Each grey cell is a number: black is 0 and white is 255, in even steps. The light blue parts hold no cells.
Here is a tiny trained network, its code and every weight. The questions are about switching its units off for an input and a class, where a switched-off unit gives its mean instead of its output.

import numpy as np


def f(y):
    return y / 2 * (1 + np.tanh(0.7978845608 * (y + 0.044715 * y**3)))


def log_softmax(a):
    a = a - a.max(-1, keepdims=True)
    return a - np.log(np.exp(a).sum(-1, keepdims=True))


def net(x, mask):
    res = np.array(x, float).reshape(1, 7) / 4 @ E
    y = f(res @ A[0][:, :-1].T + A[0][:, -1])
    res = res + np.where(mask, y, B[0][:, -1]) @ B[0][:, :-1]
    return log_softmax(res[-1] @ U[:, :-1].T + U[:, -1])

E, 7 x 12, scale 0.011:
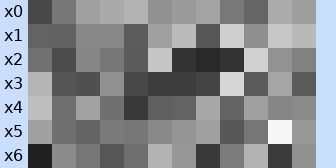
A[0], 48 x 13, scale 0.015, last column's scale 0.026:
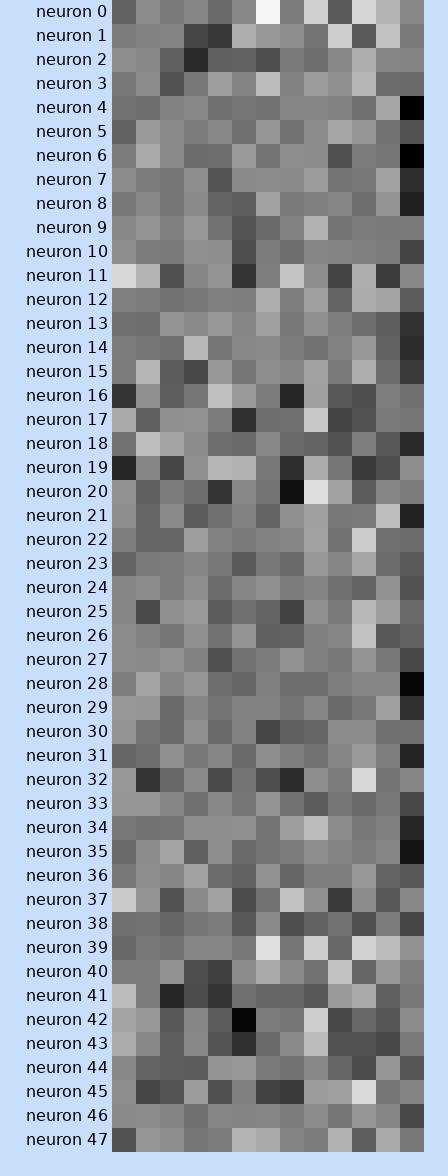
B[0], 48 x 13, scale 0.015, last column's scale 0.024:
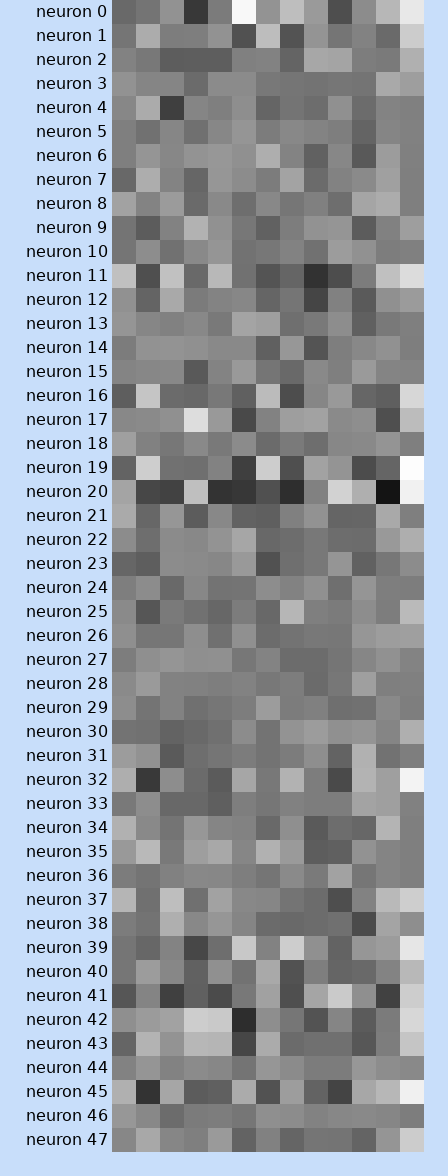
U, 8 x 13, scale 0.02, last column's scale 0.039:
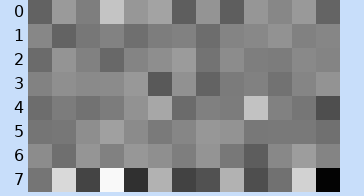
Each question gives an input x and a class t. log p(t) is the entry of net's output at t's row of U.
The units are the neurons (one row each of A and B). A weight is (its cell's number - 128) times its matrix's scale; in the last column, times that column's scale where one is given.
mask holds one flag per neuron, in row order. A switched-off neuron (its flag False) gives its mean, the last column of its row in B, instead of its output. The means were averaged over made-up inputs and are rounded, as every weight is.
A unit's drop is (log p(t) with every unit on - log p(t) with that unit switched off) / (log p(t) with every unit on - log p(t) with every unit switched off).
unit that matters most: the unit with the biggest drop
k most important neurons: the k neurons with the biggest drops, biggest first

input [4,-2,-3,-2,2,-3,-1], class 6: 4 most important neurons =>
[neuron 19; neuron 20; neuron 16; neuron 41]
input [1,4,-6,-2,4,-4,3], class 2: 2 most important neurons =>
[neuron 45; neuron 11]
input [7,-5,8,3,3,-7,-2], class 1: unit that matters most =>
neuron 0
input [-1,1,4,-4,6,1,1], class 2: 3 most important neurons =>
[neuron 42; neuron 20; neuron 11]
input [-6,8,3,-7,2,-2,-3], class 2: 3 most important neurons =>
[neuron 42; neuron 11; neuron 43]
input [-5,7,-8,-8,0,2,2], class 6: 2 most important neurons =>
[neuron 19; neuron 16]
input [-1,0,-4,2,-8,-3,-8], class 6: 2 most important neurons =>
[neuron 11; neuron 37]
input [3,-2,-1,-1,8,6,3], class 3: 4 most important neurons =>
[neuron 0; neuron 39; neuron 32; neuron 45]
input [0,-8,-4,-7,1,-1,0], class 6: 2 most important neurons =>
[neuron 19; neuron 20]
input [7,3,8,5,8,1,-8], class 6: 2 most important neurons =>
[neuron 45; neuron 32]
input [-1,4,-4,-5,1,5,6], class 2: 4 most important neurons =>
[neuron 45; neuron 11; neuron 32; neuron 1]
